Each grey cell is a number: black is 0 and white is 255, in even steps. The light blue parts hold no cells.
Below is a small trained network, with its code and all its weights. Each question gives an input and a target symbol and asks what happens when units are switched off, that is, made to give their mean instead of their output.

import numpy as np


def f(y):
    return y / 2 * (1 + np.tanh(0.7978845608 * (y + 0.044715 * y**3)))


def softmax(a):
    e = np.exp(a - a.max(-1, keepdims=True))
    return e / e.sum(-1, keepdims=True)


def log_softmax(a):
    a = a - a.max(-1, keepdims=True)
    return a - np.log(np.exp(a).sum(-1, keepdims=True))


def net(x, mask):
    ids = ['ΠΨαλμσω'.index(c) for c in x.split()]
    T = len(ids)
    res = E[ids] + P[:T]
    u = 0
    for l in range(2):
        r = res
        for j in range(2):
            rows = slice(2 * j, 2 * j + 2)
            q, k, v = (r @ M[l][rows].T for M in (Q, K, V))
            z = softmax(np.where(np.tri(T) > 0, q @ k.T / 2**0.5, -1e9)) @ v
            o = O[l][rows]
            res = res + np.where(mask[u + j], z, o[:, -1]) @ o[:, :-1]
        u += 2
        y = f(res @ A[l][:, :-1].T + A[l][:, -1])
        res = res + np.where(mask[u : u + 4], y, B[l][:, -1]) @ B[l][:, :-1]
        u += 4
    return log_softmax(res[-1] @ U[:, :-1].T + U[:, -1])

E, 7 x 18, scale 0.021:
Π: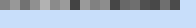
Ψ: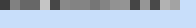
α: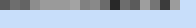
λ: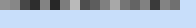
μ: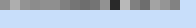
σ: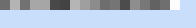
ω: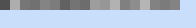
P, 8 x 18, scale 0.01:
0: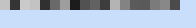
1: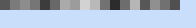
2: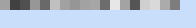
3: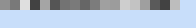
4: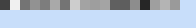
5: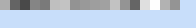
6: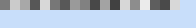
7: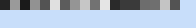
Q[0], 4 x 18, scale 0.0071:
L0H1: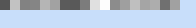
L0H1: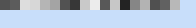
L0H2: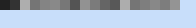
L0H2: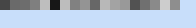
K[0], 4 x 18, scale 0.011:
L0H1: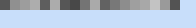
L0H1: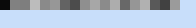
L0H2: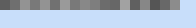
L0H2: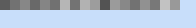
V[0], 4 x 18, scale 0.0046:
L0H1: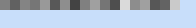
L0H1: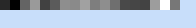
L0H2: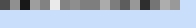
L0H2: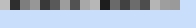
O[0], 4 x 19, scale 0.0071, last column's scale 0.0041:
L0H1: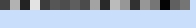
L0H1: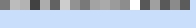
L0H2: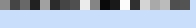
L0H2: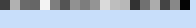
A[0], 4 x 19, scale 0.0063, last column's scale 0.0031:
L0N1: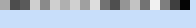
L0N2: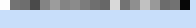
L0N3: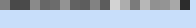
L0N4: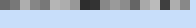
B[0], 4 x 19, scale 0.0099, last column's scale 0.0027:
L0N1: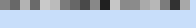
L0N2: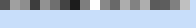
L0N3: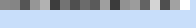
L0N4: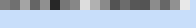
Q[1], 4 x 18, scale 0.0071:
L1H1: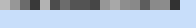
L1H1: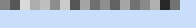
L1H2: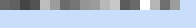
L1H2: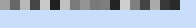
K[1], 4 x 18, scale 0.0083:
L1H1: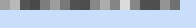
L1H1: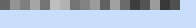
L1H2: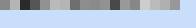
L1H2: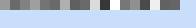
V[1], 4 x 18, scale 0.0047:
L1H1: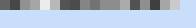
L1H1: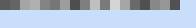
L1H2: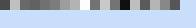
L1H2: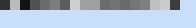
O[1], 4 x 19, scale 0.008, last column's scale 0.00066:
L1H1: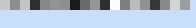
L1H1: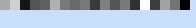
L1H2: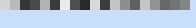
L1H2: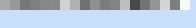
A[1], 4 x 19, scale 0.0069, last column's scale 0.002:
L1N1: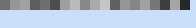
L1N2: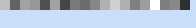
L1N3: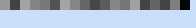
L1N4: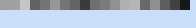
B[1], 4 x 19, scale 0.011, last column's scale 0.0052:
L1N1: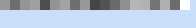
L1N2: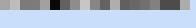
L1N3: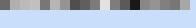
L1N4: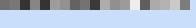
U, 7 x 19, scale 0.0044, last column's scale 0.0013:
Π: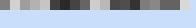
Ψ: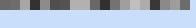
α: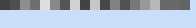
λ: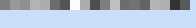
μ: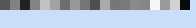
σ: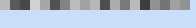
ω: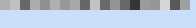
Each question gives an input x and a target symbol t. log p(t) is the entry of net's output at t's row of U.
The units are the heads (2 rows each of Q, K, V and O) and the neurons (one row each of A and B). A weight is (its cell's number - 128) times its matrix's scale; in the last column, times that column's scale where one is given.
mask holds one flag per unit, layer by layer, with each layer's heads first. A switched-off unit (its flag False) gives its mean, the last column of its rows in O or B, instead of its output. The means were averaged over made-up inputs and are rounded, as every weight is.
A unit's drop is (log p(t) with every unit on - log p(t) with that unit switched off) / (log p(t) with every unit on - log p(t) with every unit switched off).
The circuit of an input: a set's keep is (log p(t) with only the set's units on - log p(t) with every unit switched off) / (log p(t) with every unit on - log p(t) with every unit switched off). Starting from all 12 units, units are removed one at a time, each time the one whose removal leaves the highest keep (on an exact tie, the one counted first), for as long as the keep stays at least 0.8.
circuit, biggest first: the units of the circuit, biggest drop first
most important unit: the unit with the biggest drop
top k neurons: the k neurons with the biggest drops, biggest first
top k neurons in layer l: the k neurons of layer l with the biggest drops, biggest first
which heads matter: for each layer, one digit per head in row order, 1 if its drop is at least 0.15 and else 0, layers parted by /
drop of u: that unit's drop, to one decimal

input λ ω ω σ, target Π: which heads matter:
00 / 11
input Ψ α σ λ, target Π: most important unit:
L0H1
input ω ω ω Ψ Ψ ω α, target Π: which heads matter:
01 / 11
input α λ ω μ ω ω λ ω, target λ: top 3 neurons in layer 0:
L0N2, L0N3, L0N4
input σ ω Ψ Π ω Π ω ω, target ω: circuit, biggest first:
L1H2, L0N4
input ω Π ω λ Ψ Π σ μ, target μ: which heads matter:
10 / 00
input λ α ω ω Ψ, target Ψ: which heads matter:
01 / 10
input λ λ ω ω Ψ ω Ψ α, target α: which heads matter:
00 / 10
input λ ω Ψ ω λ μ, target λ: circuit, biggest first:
L0N1, L1N2, L1H2
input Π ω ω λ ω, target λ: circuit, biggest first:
L1H2, L0N2, L0N3
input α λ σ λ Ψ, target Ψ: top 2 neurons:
L1N3, L0N3
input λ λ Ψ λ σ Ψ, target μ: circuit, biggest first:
L0N3, L1N2
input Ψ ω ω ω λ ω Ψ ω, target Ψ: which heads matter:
00 / 11
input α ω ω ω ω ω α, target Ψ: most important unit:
L1N1
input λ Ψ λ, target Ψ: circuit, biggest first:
L0N2, L1N1, L0H1
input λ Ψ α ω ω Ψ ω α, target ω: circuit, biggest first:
L1H2, L0N3
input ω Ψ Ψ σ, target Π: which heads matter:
10 / 11
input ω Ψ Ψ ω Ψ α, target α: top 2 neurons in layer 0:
L0N1, L0N4
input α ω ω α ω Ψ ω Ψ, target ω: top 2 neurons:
L0N3, L0N4
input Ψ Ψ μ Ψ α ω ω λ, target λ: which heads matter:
10 / 10
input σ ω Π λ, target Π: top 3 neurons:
L1N3, L0N3, L0N1
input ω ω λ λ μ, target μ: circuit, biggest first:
L1N4, L0N1
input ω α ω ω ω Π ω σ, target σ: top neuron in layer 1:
L1N3
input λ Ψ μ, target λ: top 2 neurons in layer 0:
L0N1, L0N2
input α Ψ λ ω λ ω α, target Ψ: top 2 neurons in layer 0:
L0N4, L0N3
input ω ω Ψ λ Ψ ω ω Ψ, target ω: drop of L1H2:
1.1
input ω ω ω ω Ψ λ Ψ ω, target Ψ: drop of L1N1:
-0.1
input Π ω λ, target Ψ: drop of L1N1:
0.4
